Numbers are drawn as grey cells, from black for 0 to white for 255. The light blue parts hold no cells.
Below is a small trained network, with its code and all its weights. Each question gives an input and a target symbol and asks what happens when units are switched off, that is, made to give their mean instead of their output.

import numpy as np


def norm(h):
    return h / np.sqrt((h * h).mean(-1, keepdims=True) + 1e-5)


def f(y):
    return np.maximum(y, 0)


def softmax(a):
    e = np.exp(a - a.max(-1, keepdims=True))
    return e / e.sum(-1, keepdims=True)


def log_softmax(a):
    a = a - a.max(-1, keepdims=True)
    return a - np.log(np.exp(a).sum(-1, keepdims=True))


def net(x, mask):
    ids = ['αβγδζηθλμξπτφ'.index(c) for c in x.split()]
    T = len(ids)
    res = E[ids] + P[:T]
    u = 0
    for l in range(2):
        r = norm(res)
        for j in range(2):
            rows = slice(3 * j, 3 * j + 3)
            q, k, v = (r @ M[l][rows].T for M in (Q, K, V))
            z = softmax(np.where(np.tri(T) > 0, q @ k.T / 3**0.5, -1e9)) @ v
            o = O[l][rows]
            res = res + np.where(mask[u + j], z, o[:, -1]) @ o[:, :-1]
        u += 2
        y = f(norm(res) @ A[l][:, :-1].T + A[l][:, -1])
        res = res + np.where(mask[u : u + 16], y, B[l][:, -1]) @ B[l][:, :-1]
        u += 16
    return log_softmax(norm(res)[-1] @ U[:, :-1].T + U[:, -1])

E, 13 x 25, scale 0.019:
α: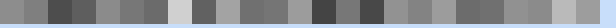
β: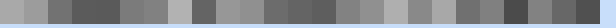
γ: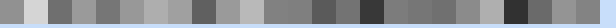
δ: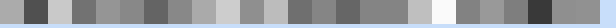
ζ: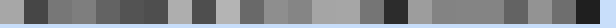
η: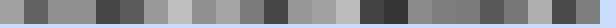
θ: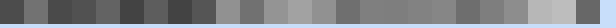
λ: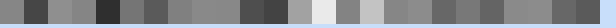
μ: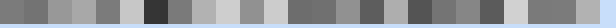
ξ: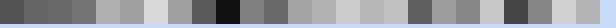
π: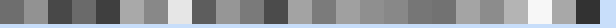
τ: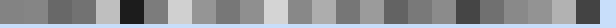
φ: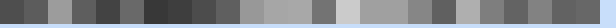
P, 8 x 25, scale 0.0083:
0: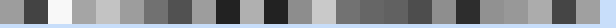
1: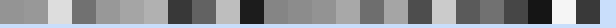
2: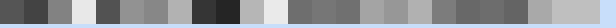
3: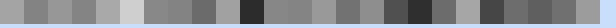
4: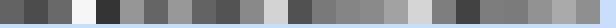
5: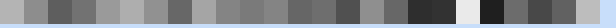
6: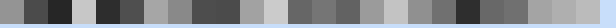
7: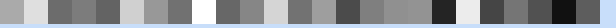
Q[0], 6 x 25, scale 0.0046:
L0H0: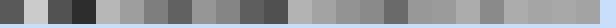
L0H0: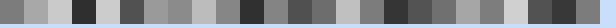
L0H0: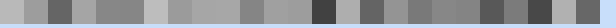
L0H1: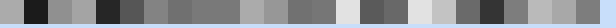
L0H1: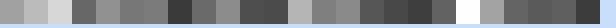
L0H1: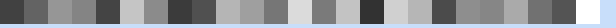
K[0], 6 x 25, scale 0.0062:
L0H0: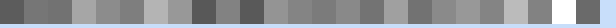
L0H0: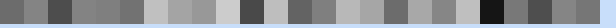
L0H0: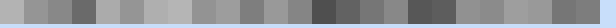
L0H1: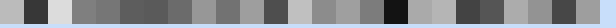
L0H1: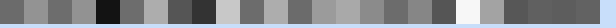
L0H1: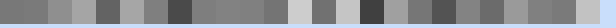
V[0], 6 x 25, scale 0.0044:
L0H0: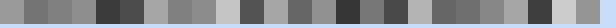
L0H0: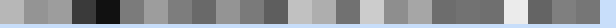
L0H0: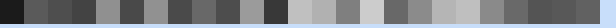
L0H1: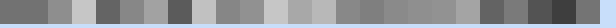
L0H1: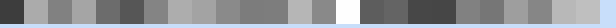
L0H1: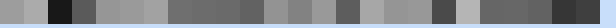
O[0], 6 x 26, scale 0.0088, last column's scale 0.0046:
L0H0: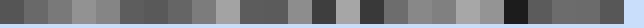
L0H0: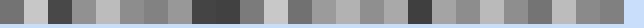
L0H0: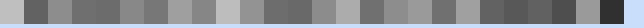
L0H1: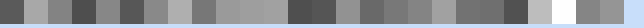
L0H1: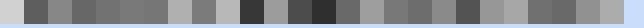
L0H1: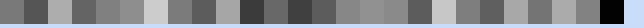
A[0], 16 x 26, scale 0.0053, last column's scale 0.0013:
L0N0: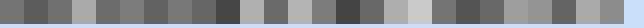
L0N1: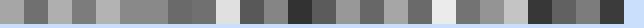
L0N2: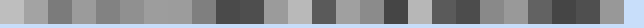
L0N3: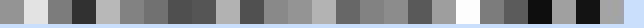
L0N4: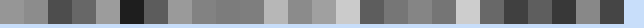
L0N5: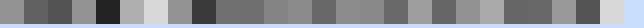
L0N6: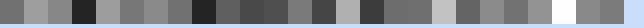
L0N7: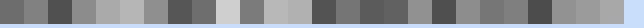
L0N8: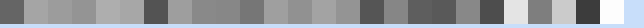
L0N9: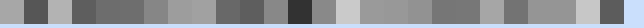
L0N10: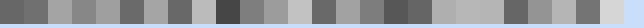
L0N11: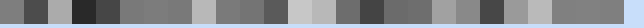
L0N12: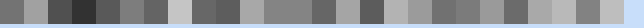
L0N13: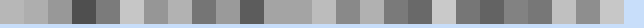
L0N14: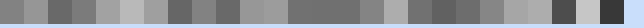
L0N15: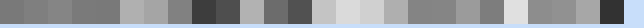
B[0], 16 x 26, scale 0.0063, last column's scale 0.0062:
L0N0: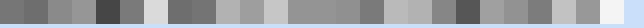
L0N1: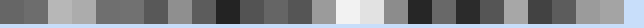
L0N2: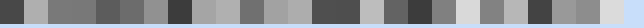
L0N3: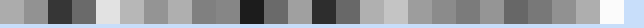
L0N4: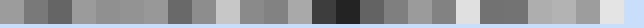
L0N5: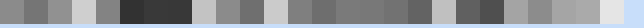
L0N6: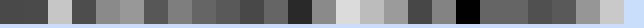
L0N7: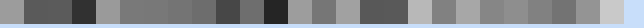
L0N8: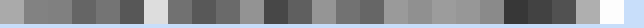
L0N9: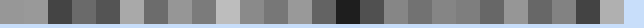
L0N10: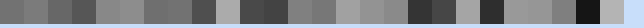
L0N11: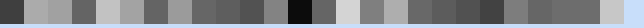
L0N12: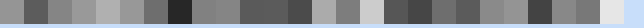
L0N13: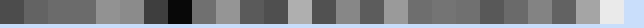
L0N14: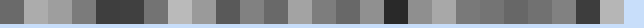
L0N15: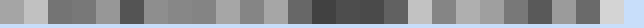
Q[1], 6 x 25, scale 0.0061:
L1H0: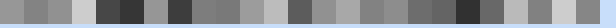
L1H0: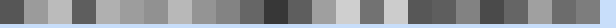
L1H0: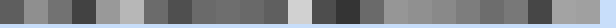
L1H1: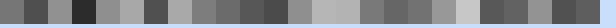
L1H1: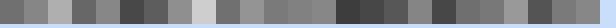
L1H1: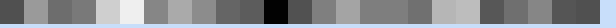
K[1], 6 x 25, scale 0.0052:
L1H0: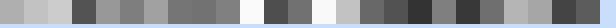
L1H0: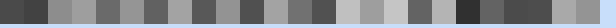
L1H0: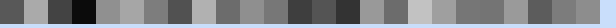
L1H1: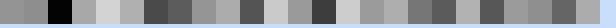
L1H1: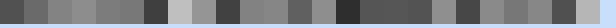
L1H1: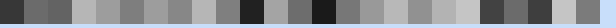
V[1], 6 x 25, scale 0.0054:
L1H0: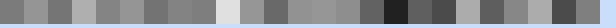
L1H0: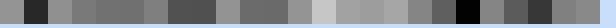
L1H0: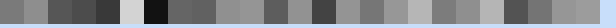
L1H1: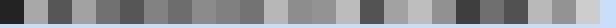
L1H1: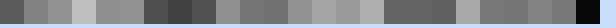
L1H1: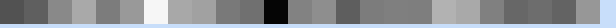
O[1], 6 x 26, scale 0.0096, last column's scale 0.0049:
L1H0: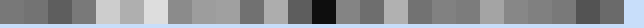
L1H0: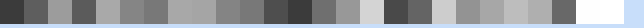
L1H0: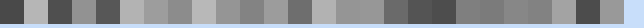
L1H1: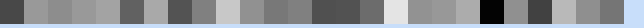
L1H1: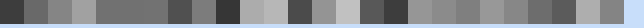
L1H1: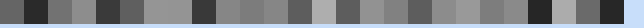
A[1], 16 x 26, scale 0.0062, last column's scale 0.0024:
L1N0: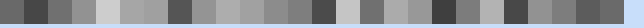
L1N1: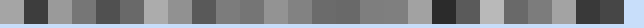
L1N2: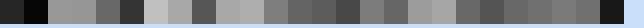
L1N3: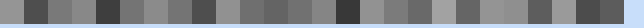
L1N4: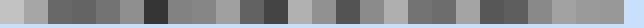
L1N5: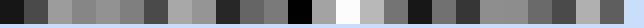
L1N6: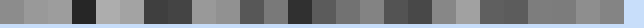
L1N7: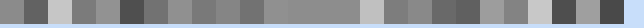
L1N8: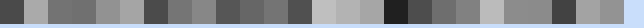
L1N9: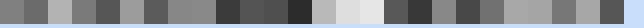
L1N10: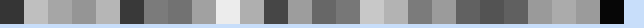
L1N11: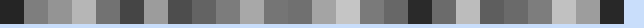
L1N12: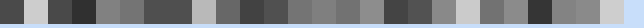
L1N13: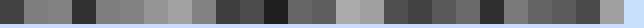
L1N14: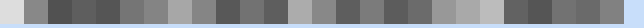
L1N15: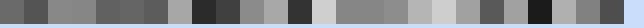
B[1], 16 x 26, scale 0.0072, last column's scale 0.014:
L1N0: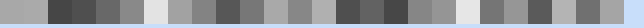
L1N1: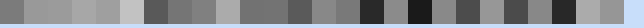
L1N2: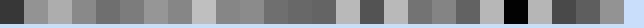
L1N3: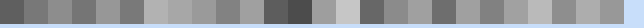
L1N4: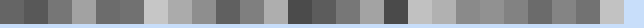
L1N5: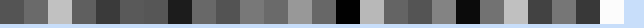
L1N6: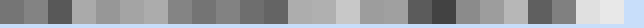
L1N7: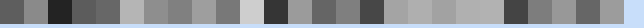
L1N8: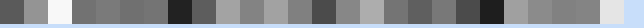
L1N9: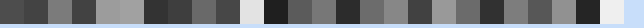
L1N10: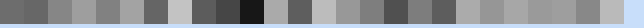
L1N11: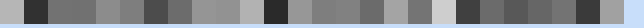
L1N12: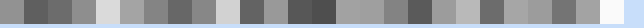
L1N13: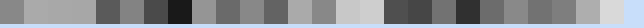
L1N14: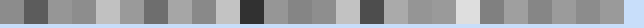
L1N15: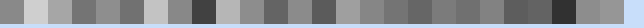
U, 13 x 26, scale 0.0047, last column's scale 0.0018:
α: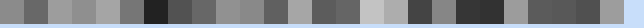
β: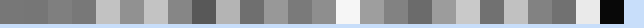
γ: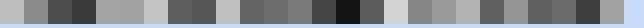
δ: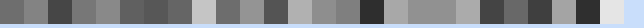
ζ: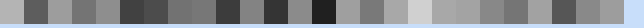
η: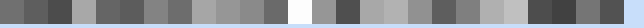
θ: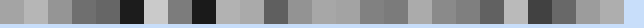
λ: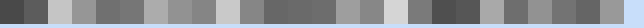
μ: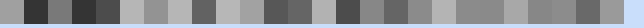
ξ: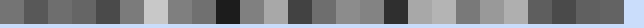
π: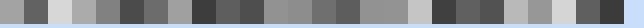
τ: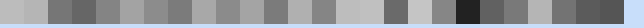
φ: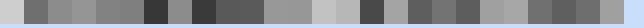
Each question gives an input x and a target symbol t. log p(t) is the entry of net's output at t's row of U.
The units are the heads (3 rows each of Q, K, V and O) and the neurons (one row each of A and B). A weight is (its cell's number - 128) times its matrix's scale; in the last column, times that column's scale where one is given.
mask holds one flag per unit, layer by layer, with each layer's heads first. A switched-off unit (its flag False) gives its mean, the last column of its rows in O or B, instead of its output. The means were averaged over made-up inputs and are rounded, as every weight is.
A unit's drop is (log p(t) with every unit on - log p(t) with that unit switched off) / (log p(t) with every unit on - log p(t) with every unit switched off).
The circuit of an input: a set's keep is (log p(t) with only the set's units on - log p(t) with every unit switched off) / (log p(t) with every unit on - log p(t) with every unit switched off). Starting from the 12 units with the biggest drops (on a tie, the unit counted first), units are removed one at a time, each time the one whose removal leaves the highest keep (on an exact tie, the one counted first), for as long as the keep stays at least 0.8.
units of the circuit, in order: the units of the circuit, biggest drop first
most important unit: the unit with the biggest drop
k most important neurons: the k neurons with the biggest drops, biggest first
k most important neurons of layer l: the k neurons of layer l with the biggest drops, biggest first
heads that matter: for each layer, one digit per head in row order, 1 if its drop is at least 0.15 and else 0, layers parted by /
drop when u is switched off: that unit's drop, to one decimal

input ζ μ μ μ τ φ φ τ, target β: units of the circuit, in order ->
[L1N5; L1N9]
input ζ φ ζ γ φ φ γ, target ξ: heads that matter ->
00 / 11
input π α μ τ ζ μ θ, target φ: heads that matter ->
01 / 11
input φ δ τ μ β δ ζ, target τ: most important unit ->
L0H0
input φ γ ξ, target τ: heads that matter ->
10 / 01
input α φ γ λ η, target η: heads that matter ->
01 / 00
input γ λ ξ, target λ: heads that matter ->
10 / 01
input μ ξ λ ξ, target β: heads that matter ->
11 / 00
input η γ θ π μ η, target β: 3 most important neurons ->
[L0N11; L0N0; L0N15]
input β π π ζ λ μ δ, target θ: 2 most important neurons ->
[L1N15; L0N15]
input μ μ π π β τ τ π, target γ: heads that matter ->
10 / 10
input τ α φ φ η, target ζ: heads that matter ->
00 / 10
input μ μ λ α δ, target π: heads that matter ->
11 / 01
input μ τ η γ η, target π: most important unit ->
L1H1
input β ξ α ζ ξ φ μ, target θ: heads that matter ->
11 / 00
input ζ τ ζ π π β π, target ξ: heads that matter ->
00 / 11
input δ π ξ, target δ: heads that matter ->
11 / 00
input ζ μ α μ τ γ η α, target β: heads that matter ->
00 / 00
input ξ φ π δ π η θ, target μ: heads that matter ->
10 / 01
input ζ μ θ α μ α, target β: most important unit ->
L0H1
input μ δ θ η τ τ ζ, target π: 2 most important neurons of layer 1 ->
[L1N10; L1N12]
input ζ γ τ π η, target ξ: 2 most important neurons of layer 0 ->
[L0N4; L0N6]
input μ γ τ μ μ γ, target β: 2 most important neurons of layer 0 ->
[L0N6; L0N4]
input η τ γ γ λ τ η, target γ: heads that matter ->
01 / 10
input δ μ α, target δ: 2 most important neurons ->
[L0N0; L1N11]
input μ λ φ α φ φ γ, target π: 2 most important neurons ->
[L1N10; L0N8]
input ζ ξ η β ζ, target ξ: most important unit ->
L1H1
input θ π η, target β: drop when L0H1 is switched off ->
0.1
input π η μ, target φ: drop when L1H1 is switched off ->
0.3
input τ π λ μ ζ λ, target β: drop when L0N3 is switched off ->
-0.1
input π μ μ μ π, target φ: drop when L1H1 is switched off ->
0.3
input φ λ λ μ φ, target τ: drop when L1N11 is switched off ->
0.0
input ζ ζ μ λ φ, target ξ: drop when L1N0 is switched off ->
0.1
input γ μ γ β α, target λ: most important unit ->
L0H0
